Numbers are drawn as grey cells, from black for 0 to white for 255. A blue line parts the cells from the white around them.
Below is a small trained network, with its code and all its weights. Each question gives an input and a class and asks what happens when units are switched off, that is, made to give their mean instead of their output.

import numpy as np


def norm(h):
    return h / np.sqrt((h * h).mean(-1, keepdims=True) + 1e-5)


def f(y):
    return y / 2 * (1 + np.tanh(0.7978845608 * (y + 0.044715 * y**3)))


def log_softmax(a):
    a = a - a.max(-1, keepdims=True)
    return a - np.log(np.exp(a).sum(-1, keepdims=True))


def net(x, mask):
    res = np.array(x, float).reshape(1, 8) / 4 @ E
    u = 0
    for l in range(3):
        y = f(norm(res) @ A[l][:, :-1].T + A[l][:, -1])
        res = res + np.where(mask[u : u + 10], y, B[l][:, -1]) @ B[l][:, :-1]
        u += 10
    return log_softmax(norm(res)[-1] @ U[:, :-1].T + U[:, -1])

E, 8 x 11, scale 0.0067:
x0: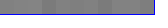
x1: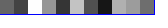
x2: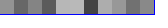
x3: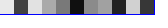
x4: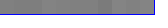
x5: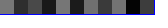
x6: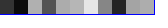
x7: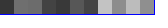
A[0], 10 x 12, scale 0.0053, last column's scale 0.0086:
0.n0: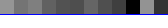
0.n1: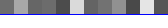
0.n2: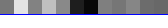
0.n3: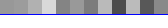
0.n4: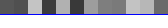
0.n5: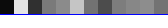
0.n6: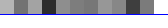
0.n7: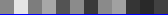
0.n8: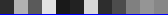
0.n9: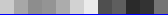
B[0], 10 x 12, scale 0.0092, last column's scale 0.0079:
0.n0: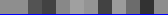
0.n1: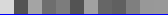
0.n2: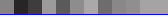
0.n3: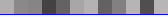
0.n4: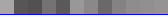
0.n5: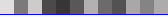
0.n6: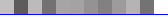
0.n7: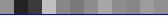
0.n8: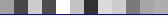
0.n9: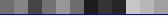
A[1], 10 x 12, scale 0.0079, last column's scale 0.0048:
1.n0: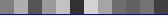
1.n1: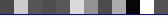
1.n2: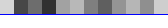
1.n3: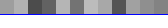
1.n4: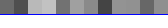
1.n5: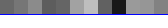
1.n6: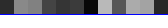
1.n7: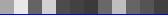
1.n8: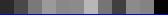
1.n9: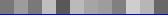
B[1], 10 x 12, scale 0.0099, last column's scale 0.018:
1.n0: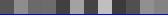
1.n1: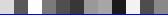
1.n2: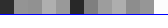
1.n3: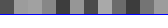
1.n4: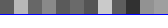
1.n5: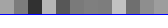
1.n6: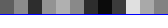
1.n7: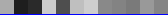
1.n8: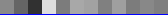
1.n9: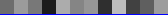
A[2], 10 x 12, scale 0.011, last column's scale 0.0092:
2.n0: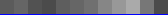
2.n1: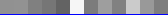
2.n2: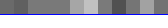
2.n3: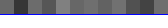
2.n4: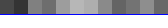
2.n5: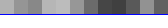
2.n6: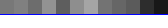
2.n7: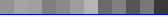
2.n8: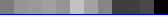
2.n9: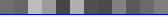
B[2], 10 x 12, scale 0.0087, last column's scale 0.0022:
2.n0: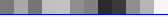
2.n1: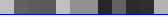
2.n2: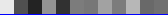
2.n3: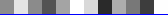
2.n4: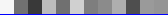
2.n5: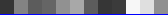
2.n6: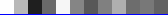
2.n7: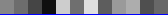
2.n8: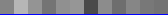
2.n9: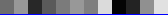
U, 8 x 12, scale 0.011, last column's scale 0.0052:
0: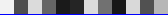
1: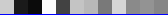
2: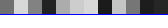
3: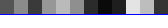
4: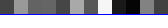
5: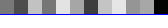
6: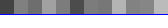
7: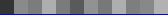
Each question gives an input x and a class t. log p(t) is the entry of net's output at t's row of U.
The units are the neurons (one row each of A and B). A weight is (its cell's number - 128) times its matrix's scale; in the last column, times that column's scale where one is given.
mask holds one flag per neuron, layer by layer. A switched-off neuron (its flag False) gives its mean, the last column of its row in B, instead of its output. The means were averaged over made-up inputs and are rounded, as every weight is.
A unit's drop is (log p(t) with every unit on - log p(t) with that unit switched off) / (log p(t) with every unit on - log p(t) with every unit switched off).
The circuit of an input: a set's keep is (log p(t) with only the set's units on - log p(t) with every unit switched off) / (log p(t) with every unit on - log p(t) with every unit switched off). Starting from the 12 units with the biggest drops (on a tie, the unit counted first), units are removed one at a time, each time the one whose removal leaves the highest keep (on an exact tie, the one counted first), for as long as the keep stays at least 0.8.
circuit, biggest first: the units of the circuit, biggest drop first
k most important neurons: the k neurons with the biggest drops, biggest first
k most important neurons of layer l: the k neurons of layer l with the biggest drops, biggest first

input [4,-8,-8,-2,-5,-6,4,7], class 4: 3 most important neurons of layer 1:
(1.n3 1.n2 1.n0)
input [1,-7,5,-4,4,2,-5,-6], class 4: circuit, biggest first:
(1.n3 1.n0)
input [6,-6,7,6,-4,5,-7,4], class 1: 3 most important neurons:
(0.n8 0.n5 1.n7)
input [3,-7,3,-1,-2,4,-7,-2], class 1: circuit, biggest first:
(1.n7)
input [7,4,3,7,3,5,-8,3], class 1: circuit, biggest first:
(1.n7 0.n5)
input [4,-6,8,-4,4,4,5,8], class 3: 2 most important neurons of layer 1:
(1.n6 1.n4)
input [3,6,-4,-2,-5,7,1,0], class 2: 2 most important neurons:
(2.n3 0.n0)
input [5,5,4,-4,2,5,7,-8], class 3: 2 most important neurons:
(0.n9 2.n5)
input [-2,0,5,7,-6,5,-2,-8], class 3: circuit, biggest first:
(0.n9 2.n5)
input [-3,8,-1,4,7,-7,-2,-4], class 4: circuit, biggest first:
(1.n4 2.n9)
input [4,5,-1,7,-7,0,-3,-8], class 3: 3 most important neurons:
(0.n9 2.n5 0.n5)
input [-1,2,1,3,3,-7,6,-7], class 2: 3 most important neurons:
(0.n3 1.n9 0.n2)
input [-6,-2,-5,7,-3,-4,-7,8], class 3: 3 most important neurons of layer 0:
(0.n6 0.n5 0.n1)
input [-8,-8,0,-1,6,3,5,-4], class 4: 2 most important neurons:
(1.n3 1.n0)
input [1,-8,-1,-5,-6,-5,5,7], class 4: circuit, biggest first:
(1.n3)
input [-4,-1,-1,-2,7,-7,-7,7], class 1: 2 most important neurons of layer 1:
(1.n7 1.n2)
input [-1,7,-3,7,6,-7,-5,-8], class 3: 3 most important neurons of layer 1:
(1.n2 1.n4 1.n1)
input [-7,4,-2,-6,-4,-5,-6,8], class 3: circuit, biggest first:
(1.n6 0.n6)
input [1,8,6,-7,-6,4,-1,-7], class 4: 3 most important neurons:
(2.n9 1.n4 0.n6)
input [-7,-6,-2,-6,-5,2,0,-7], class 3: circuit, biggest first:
(0.n9)
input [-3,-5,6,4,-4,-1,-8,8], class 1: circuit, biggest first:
(1.n7 0.n8)
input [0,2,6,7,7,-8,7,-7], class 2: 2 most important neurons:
(0.n3 1.n9)
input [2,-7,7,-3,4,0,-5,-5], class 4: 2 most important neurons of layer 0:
(0.n8 0.n3)
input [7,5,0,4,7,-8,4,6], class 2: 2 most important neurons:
(2.n1 1.n2)
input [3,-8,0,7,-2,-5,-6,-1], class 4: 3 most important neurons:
(1.n3 1.n0 0.n5)
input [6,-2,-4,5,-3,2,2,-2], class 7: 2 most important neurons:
(1.n2 0.n5)
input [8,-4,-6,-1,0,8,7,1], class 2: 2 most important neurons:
(2.n3 0.n0)
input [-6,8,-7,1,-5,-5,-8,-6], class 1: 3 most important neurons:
(1.n7 1.n3 0.n7)
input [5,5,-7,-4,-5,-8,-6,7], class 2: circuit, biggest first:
(1.n2 2.n1)
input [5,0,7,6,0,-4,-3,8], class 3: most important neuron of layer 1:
(1.n6)
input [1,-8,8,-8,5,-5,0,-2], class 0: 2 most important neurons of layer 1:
(1.n1 1.n4)
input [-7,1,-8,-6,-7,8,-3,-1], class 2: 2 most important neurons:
(0.n0 2.n3)
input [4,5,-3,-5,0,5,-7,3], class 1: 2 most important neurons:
(1.n7 0.n7)
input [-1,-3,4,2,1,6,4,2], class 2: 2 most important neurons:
(2.n3 0.n8)
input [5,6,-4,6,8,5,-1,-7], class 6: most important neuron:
(0.n8)
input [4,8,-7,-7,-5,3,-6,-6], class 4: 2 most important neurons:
(2.n9 1.n4)
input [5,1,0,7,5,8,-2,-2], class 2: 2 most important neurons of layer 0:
(0.n0 0.n5)
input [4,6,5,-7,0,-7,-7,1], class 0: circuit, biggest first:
(1.n1 0.n8)
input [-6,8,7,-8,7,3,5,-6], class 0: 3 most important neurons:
(1.n1 1.n3 0.n8)
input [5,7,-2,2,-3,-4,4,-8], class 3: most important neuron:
(0.n9)
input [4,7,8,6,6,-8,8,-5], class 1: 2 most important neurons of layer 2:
(2.n4 2.n3)
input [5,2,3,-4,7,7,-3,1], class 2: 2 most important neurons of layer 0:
(0.n0 0.n8)
